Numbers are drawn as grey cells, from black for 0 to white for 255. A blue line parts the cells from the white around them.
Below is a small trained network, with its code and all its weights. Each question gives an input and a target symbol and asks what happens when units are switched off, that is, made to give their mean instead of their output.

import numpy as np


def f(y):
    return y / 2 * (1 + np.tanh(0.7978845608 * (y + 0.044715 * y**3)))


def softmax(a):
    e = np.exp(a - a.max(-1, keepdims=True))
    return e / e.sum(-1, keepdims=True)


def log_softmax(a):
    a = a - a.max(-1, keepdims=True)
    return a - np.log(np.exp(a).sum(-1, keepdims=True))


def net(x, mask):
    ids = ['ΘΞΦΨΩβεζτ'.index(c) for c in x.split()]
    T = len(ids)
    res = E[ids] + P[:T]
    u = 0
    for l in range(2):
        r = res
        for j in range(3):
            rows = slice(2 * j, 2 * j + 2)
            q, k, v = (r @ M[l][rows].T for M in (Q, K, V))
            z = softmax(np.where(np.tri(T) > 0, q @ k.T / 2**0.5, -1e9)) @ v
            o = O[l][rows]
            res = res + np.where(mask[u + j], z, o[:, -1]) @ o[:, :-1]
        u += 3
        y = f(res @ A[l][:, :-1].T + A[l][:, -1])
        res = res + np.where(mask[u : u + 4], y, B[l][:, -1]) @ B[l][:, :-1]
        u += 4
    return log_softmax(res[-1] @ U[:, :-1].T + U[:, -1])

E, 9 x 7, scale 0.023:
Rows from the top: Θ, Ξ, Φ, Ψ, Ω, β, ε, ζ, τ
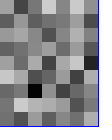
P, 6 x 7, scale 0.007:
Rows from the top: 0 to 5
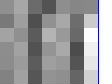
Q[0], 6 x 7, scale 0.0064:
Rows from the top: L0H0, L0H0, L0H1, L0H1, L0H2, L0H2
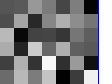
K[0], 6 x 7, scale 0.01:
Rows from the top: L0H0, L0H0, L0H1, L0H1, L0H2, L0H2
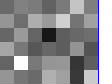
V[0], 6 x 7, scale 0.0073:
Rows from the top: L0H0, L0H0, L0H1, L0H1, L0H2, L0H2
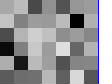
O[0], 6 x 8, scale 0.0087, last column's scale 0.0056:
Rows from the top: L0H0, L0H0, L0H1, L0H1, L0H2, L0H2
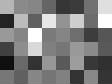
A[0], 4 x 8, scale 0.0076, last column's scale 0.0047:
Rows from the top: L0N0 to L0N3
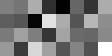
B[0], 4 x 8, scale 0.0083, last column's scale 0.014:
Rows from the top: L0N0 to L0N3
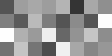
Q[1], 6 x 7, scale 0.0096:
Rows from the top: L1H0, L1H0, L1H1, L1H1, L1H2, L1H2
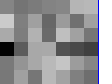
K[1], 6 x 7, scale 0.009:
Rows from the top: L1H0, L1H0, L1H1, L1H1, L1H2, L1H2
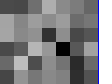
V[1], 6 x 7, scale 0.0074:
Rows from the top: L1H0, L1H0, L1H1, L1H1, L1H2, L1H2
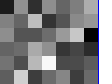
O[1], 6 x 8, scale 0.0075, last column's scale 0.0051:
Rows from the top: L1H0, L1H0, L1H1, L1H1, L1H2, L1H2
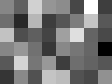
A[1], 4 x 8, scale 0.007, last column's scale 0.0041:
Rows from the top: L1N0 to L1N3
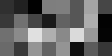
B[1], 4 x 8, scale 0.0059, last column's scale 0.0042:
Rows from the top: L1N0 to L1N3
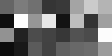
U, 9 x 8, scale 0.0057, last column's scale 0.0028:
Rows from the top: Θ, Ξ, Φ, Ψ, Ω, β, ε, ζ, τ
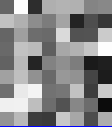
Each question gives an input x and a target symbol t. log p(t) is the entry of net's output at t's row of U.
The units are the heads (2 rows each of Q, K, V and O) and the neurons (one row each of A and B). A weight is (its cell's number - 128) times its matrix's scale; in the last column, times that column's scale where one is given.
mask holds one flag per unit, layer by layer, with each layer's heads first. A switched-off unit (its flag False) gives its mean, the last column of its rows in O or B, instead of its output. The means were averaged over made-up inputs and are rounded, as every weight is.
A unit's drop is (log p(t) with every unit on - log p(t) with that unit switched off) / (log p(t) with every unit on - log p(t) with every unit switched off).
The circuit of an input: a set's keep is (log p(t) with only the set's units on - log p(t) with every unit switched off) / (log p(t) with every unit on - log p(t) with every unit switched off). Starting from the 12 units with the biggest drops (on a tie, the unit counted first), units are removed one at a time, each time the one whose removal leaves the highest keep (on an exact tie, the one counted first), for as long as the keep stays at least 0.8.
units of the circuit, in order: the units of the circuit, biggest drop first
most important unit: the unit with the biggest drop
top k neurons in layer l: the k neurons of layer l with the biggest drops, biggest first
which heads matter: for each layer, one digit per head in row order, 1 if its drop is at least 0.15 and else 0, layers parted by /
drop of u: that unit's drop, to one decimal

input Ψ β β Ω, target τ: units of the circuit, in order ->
[L1H1; L0H0]
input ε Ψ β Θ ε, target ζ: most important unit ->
L0N1
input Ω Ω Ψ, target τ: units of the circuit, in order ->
[L0H0; L1H1]
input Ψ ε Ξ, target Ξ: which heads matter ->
101 / 000
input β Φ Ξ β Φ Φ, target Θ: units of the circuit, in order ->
[L0H0; L0N1]
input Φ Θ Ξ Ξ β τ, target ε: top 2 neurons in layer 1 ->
[L1N1; L1N2]
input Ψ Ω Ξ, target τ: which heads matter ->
100 / 101
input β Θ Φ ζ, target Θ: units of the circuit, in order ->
[L1H2; L0H0]
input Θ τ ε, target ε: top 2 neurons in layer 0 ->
[L0N1; L0N2]
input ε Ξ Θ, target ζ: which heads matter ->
110 / 001
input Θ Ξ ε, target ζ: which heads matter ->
000 / 001
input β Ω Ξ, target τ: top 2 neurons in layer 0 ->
[L0N1; L0N0]
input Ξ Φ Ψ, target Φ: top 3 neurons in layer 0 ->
[L0N1; L0N0; L0N3]
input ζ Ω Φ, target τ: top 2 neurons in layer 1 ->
[L1N2; L1N1]
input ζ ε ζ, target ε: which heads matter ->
010 / 000
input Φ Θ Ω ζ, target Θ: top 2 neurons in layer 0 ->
[L0N1; L0N2]
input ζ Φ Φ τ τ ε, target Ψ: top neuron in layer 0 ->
[L0N2]
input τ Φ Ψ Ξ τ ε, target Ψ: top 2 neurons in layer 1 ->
[L1N0; L1N2]
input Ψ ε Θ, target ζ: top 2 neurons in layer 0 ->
[L0N1; L0N0]
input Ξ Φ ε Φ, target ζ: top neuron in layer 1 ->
[L1N3]
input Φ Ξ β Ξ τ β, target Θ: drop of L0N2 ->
-0.1
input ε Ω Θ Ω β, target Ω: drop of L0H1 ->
-0.1
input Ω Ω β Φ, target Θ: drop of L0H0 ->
0.8
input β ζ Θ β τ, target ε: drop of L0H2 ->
0.9
